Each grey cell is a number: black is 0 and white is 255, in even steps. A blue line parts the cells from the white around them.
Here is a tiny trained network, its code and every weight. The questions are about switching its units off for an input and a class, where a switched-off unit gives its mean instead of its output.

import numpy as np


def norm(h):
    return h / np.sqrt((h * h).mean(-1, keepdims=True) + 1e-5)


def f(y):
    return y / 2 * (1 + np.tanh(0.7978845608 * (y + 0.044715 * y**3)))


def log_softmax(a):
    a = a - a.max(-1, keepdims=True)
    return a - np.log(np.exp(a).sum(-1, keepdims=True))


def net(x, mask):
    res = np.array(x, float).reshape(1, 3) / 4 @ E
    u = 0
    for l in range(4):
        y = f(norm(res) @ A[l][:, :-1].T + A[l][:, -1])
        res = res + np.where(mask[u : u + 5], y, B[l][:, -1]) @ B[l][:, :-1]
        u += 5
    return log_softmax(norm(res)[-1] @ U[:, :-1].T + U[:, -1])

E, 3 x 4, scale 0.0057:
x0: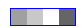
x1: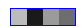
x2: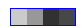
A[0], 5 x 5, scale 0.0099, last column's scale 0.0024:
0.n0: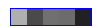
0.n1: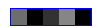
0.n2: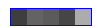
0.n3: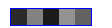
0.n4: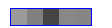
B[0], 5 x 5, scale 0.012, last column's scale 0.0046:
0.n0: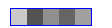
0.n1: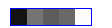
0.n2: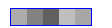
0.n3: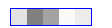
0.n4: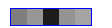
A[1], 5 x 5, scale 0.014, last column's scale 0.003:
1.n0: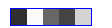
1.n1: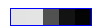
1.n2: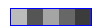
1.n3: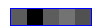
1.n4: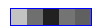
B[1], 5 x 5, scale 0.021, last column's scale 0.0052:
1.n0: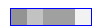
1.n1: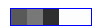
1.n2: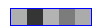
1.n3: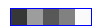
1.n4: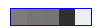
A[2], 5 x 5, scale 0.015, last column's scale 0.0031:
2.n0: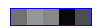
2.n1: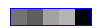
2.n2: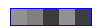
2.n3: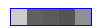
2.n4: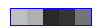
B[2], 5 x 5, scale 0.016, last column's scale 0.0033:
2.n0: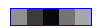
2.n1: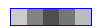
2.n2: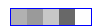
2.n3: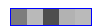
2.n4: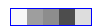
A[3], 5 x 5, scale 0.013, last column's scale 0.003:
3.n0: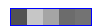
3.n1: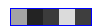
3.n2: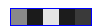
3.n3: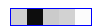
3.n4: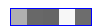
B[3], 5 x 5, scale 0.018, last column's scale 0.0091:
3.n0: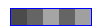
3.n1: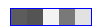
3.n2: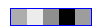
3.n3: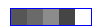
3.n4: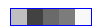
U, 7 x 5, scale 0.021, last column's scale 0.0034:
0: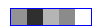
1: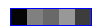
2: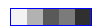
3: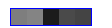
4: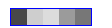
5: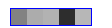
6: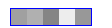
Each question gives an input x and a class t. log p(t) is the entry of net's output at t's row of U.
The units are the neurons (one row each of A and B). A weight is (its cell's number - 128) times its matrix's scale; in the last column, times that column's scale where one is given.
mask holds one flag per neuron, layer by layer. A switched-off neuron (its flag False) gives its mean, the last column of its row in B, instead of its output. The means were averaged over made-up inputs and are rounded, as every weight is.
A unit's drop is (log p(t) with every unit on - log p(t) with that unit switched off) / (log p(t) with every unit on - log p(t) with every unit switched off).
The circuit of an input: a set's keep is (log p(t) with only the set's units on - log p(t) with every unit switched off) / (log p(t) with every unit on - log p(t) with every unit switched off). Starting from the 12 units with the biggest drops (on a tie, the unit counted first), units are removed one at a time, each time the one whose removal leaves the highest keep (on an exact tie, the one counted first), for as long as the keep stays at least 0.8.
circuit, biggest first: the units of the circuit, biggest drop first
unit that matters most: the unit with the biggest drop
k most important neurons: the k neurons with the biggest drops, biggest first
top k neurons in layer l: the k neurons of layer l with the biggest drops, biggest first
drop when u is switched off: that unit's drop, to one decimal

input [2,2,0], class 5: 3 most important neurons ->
[0.n1; 0.n4; 1.n2]
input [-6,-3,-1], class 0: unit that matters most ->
0.n3
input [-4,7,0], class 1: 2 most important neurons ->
[0.n1; 1.n3]
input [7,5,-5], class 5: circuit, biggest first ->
[1.n1; 3.n2]
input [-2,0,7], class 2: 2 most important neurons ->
[2.n4; 1.n4]
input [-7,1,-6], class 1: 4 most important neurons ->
[0.n1; 1.n3; 1.n2; 2.n4]
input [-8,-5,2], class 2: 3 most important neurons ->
[1.n1; 1.n4; 0.n4]
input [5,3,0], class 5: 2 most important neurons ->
[0.n4; 1.n1]
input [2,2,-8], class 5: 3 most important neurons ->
[1.n1; 0.n1; 1.n3]
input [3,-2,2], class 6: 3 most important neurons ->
[0.n3; 0.n1; 1.n1]
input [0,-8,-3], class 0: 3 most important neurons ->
[0.n3; 1.n3; 0.n1]
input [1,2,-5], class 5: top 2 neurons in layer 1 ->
[1.n1; 1.n4]
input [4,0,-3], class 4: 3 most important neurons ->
[1.n1; 0.n3; 0.n0]
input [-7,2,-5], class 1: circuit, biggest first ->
[1.n3]
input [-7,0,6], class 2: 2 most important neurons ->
[2.n4; 0.n3]
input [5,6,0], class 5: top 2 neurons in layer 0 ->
[0.n4; 0.n2]
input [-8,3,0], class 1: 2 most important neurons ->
[0.n1; 3.n4]
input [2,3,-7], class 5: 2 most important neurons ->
[0.n1; 1.n1]
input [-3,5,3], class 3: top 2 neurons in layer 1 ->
[1.n1; 1.n4]
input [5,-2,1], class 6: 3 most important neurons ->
[0.n3; 0.n1; 1.n1]
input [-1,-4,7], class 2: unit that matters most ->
1.n4
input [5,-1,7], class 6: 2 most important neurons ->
[0.n3; 1.n1]
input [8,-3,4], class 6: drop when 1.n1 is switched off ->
0.2
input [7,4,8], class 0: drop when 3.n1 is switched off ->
0.1
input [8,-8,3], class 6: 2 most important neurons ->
[1.n1; 0.n1]
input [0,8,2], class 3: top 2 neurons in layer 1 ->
[1.n1; 1.n3]
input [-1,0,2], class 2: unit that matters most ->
2.n4
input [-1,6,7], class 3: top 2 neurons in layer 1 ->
[1.n4; 1.n3]
